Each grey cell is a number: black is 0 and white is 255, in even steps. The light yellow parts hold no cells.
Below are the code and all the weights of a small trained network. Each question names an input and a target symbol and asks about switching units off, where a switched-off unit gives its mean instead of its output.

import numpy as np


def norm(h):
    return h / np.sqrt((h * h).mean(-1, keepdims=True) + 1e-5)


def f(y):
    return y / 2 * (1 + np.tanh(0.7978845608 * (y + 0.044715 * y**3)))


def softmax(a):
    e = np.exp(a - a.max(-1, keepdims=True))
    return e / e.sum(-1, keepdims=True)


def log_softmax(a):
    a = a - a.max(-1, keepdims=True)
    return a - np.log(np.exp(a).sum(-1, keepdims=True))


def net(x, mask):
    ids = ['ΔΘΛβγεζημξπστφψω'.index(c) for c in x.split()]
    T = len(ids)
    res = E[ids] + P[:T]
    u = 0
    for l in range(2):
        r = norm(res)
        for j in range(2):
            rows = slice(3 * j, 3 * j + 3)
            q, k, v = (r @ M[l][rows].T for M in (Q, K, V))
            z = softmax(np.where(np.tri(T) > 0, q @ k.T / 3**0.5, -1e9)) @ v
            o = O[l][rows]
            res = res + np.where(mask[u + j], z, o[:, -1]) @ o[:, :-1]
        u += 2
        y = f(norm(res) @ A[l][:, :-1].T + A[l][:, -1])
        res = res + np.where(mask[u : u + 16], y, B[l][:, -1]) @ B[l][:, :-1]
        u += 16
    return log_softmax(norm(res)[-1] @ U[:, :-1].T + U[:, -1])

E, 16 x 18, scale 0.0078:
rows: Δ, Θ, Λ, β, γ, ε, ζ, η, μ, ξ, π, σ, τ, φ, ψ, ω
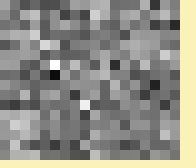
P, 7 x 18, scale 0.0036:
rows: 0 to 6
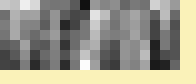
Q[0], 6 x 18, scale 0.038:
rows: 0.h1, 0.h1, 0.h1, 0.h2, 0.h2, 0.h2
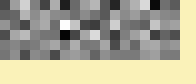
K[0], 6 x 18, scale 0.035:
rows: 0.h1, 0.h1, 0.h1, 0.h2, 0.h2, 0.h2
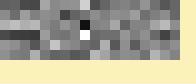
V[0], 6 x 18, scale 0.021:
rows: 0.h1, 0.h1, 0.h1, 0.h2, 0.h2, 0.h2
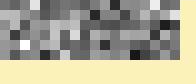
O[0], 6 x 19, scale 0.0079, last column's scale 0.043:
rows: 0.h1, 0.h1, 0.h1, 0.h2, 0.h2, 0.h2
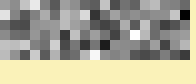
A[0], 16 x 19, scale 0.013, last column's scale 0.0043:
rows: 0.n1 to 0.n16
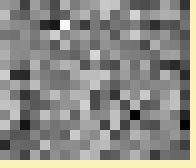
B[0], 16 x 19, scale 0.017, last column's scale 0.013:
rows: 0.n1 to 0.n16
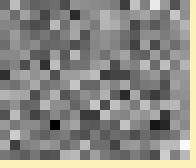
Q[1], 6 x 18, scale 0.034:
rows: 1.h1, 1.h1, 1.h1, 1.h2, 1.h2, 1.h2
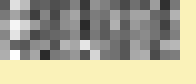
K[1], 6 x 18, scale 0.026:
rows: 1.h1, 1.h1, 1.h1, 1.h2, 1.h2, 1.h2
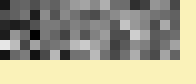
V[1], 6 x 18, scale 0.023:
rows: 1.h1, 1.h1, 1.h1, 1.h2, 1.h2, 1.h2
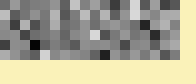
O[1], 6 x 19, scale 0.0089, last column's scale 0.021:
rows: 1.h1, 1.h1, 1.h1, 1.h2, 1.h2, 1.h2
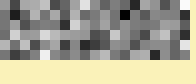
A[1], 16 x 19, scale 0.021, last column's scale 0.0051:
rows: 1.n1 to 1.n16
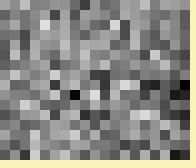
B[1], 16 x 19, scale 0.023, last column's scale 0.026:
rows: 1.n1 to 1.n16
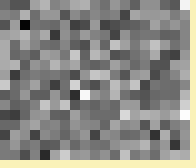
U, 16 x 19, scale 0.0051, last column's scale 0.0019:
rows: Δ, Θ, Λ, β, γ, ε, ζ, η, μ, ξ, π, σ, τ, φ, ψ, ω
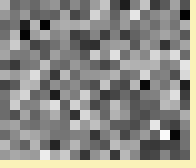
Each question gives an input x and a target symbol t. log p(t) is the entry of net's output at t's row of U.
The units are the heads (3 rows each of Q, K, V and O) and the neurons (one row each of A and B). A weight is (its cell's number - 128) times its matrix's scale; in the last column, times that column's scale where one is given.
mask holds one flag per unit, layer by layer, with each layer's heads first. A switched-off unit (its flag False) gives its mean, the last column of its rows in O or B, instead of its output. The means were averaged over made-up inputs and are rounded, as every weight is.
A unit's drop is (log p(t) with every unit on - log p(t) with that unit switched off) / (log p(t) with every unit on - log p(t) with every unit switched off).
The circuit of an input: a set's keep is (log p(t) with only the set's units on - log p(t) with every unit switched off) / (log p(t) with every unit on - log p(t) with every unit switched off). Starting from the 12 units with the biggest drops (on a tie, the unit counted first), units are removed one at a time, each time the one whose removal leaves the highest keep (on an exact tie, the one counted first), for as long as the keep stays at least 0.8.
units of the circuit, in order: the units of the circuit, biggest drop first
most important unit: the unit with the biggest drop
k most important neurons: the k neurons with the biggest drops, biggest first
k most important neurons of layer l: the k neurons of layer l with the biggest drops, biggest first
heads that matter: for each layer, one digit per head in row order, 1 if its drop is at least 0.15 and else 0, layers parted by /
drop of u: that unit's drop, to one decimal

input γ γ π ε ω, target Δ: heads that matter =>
01 / 01
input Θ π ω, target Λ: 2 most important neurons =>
(1.n7, 1.n15)
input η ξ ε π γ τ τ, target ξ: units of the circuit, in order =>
(0.h2, 1.h2, 1.n1, 0.n15)
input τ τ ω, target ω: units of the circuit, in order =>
(0.h1, 1.n11, 0.h2, 1.n12)
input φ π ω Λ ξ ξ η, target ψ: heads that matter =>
11 / 11
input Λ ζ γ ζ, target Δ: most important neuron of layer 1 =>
(1.n8)
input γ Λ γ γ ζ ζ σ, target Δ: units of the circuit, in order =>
(0.h1, 0.n10, 1.n8)
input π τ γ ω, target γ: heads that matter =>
01 / 00
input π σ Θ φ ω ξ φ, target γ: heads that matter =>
01 / 00
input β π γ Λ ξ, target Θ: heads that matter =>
11 / 11
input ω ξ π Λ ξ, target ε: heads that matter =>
11 / 01
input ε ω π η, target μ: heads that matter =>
11 / 10
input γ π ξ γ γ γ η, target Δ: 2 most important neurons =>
(1.n12, 1.n7)
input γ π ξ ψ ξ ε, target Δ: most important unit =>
0.h2
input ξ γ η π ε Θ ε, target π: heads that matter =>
01 / 01
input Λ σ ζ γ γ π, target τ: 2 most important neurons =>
(1.n6, 1.n12)
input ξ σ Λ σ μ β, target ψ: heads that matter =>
10 / 00
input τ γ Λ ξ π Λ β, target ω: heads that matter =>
11 / 11
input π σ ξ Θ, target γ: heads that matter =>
01 / 00
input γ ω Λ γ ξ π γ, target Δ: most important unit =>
0.h1
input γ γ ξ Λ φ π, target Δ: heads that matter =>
11 / 01
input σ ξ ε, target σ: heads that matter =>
00 / 00
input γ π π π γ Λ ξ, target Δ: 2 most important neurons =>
(1.n12, 1.n1)
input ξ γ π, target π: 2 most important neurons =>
(1.n7, 1.n12)
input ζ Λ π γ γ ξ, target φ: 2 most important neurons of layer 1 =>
(1.n15, 1.n12)
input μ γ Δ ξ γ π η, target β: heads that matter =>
11 / 01
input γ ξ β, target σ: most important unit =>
1.n10
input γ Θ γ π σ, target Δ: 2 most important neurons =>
(1.n12, 1.n1)
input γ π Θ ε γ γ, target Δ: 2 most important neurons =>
(1.n12, 1.n7)
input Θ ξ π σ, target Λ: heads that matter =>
11 / 11
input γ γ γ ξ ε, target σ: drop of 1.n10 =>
0.2
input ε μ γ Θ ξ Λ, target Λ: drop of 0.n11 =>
0.0
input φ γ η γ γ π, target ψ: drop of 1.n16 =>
0.1
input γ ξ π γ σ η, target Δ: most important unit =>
0.h1
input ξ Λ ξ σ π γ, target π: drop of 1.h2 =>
0.2
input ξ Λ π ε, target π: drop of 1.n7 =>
0.3
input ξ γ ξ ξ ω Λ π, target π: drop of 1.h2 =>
0.3
